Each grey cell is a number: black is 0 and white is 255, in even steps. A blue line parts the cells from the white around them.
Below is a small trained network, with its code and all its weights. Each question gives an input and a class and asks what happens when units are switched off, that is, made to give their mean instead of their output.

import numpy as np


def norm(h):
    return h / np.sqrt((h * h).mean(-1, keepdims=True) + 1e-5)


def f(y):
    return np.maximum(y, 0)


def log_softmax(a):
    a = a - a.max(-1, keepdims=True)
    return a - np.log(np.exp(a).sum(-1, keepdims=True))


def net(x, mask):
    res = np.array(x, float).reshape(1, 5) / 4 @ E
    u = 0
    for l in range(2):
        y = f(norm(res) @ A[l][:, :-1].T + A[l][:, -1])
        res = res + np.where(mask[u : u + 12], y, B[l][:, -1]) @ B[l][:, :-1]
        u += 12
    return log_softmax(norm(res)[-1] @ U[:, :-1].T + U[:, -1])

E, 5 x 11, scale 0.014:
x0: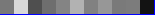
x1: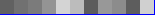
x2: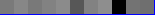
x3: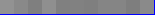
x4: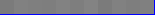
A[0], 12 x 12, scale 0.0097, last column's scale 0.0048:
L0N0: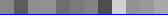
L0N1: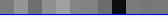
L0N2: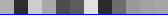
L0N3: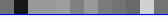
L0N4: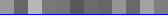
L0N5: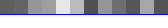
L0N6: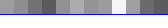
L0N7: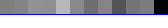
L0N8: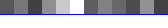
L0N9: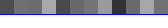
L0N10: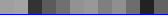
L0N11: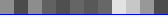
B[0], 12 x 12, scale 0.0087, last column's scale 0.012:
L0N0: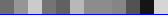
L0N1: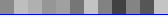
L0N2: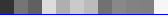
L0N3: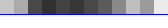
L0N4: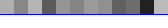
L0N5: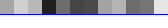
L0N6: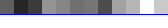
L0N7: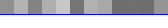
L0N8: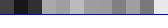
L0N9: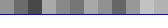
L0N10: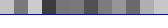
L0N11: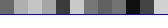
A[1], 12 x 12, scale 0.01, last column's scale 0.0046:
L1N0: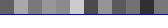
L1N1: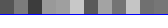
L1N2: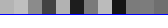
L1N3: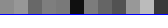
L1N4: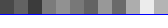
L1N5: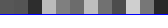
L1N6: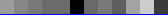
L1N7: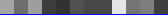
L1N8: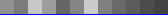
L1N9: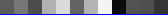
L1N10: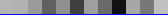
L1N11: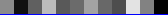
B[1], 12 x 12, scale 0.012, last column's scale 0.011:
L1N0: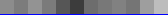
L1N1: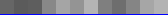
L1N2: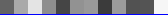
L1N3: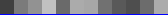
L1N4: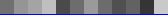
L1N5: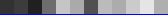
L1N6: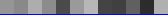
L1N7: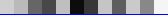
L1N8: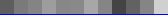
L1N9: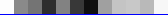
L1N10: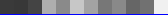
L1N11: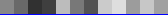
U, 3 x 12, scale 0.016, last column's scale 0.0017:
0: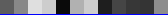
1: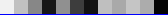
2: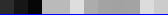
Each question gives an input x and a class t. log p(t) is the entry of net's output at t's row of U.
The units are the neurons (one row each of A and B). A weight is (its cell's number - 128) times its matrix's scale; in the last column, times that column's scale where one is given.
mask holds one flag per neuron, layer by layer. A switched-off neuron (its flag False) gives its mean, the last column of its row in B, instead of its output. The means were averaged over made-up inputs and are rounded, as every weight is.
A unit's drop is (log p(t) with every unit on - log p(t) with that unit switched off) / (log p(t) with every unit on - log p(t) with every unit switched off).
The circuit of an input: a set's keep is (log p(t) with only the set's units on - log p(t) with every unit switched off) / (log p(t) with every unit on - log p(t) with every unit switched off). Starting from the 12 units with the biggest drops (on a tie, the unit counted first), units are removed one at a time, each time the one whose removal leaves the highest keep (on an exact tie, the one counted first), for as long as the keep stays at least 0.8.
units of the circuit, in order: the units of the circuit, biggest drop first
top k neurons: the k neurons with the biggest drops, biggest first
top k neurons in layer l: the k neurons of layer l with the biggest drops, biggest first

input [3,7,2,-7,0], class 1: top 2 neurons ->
(L1N9 L0N5)
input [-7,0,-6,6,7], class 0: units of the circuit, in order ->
(L0N11)
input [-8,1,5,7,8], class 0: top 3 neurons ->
(L0N3 L0N8 L1N6)
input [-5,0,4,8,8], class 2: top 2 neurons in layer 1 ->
(L1N5 L1N11)
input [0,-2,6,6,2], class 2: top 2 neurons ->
(L0N5 L1N10)
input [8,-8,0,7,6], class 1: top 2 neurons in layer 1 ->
(L1N7 L1N4)
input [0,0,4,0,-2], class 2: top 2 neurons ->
(L0N5 L1N10)
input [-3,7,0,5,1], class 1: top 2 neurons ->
(L0N5 L1N7)
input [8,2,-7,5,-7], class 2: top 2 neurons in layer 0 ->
(L0N5 L0N3)
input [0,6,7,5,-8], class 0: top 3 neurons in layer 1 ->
(L1N2 L1N7 L1N10)
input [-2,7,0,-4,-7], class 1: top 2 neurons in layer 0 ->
(L0N5 L0N1)
